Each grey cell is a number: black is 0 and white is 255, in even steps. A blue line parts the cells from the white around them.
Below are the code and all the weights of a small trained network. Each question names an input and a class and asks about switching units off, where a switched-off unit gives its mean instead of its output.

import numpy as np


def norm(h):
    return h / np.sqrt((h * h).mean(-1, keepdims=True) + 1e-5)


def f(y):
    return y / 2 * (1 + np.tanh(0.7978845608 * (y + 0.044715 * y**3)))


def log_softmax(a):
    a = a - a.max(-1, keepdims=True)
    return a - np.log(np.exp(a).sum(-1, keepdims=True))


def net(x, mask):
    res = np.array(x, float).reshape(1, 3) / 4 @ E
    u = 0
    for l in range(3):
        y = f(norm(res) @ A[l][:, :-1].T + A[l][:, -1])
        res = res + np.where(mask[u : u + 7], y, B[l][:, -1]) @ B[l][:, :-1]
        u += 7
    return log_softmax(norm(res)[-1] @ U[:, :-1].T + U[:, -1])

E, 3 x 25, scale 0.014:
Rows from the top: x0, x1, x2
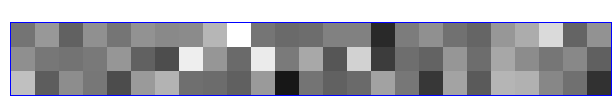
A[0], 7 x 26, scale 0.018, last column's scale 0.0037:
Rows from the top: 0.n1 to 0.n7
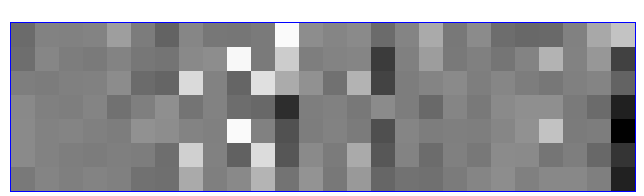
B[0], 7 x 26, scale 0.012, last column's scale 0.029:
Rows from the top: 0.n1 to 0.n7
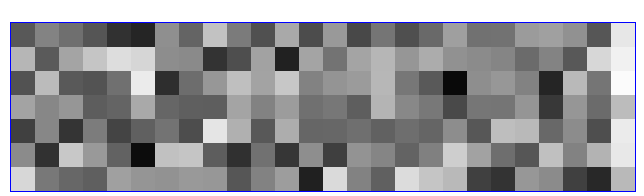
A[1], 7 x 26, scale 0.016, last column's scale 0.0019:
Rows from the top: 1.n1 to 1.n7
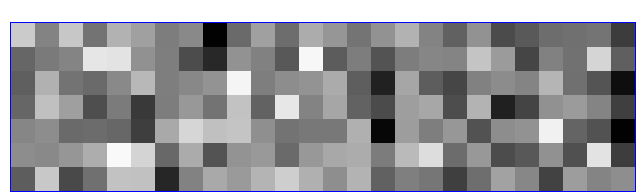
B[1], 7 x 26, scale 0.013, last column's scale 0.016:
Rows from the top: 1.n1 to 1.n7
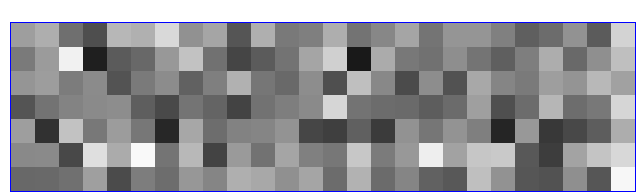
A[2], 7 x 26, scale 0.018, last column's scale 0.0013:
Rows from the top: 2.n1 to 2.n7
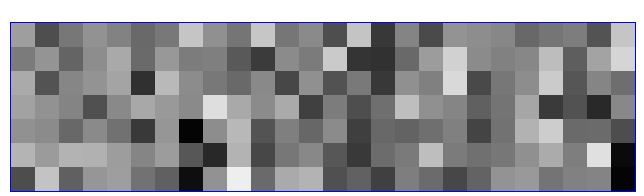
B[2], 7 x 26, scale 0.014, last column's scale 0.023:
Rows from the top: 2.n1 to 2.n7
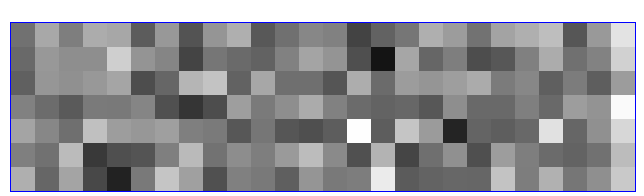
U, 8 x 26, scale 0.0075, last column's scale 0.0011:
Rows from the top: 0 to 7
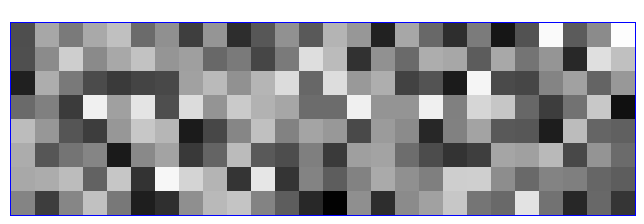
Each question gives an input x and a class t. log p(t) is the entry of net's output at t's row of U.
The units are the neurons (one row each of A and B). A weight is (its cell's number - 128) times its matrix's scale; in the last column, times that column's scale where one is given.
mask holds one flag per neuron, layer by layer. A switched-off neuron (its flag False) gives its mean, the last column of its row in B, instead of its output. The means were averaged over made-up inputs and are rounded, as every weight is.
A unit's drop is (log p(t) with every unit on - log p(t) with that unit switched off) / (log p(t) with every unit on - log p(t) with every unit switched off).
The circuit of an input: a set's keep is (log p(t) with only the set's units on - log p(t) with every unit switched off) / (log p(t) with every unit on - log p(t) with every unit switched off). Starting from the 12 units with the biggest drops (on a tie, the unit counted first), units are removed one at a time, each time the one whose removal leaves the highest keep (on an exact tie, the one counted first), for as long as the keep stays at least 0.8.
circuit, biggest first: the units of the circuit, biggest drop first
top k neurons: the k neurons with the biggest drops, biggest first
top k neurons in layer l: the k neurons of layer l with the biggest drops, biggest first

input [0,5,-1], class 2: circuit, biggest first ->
(0.n3)
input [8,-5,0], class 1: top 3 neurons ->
(0.n2; 0.n1; 0.n3)
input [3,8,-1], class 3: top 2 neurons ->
(0.n3; 0.n1)
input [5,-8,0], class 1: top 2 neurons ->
(0.n2; 0.n1)
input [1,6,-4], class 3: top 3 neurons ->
(0.n2; 0.n3; 0.n5)
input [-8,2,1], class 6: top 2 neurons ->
(0.n5; 0.n1)
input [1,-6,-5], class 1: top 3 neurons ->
(0.n2; 0.n5; 0.n3)
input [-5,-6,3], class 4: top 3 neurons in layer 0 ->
(0.n1; 0.n5; 0.n2)
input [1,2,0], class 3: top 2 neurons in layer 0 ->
(0.n3; 0.n1)
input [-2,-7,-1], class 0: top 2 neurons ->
(0.n3; 0.n2)
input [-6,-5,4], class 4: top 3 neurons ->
(0.n1; 0.n5; 0.n2)
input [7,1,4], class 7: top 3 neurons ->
(0.n5; 0.n3; 1.n5)
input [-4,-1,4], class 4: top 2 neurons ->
(0.n1; 0.n5)
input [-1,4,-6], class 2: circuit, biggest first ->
(0.n1)
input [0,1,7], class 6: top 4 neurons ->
(0.n3; 0.n6; 0.n5; 0.n4)
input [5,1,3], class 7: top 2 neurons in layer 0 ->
(0.n5; 0.n3)
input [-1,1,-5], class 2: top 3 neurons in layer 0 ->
(0.n3; 0.n1; 0.n6)
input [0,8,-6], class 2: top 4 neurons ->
(0.n3; 0.n1; 1.n6; 2.n5)
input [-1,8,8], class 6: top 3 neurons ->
(0.n6; 0.n5; 0.n1)
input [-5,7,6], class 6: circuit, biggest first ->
(0.n6)
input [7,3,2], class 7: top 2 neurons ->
(0.n5; 0.n6)
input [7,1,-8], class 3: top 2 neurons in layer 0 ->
(0.n2; 0.n6)
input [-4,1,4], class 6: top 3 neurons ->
(0.n3; 0.n5; 0.n6)
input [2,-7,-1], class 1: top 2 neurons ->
(0.n3; 0.n1)
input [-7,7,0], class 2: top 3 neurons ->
(0.n3; 0.n2; 1.n6)
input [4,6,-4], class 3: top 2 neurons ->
(0.n2; 0.n3)
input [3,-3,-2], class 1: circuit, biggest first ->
(0.n2)
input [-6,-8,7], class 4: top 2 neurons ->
(0.n5; 0.n1)
